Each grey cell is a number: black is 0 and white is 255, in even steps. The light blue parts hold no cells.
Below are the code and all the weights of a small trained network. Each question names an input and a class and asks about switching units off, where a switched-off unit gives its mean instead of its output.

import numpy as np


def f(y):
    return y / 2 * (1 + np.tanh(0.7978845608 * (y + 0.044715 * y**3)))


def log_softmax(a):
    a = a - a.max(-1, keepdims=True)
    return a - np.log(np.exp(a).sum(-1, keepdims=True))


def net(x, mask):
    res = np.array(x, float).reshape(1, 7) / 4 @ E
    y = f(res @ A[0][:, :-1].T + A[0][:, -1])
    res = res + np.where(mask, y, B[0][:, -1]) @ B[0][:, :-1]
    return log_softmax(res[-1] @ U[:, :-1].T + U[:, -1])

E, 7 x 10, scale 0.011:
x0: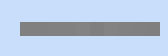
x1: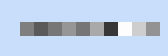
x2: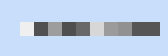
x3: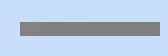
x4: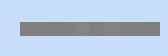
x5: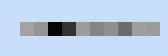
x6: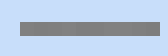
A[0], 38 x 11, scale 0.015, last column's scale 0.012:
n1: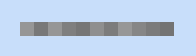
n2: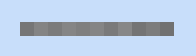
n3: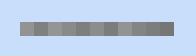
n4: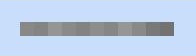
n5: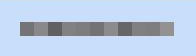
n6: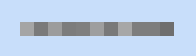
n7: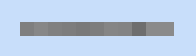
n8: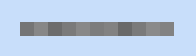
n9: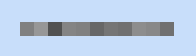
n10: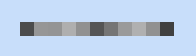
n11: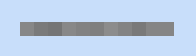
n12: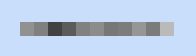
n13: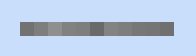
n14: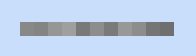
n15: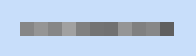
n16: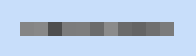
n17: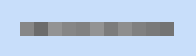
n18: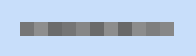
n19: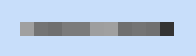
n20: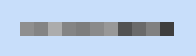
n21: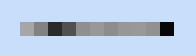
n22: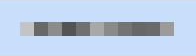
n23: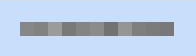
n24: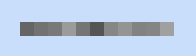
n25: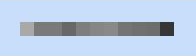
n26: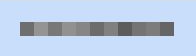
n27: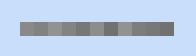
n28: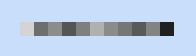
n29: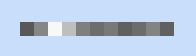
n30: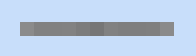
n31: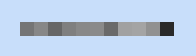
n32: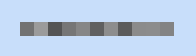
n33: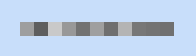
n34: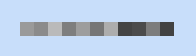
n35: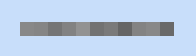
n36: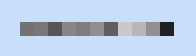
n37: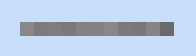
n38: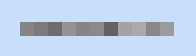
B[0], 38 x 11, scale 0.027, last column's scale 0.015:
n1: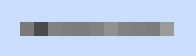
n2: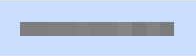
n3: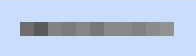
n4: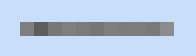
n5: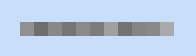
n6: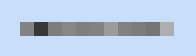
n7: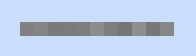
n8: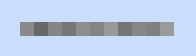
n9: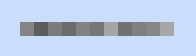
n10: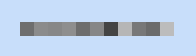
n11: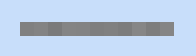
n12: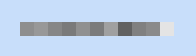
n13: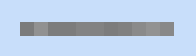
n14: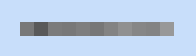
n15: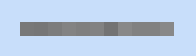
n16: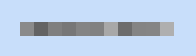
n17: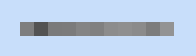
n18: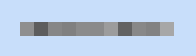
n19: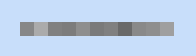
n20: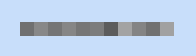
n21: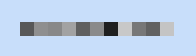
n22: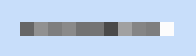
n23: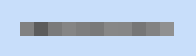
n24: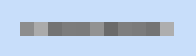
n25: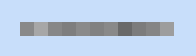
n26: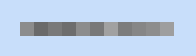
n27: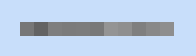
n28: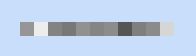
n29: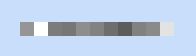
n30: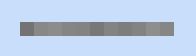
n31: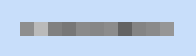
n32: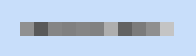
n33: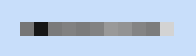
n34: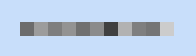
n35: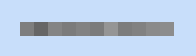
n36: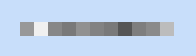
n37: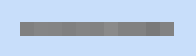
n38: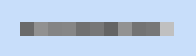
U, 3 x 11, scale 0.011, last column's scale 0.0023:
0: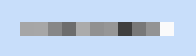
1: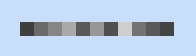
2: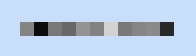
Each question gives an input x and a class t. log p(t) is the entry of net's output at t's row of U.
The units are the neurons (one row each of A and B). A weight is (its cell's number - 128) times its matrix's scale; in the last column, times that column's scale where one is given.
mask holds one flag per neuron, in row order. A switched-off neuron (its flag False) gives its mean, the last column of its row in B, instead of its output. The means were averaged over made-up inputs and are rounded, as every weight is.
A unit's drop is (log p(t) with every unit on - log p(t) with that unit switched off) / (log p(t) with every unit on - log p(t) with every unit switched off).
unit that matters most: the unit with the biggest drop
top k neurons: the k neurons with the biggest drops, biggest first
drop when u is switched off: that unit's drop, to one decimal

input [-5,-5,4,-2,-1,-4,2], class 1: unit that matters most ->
n34
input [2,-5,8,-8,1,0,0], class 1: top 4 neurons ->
(n22; n34; n29; n20)
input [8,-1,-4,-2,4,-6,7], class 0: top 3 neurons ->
(n29; n21; n22)
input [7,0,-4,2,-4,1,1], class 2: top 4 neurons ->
(n29; n28; n36; n21)
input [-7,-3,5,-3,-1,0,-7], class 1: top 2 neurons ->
(n22; n29)
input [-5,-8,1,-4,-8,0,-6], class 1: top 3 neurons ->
(n34; n20; n12)
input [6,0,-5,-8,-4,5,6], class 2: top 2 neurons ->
(n29; n28)
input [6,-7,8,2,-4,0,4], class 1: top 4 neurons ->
(n34; n22; n20; n29)
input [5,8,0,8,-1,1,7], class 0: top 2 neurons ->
(n36; n22)
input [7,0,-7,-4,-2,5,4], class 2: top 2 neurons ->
(n29; n28)
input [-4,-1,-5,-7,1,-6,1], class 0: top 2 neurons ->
(n29; n21)
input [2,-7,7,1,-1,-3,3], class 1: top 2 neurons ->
(n34; n22)
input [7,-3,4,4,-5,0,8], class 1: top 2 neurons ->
(n29; n22)
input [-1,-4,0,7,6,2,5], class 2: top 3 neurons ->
(n29; n28; n36)
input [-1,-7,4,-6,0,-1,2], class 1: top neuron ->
(n34)
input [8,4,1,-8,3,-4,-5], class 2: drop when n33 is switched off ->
0.2
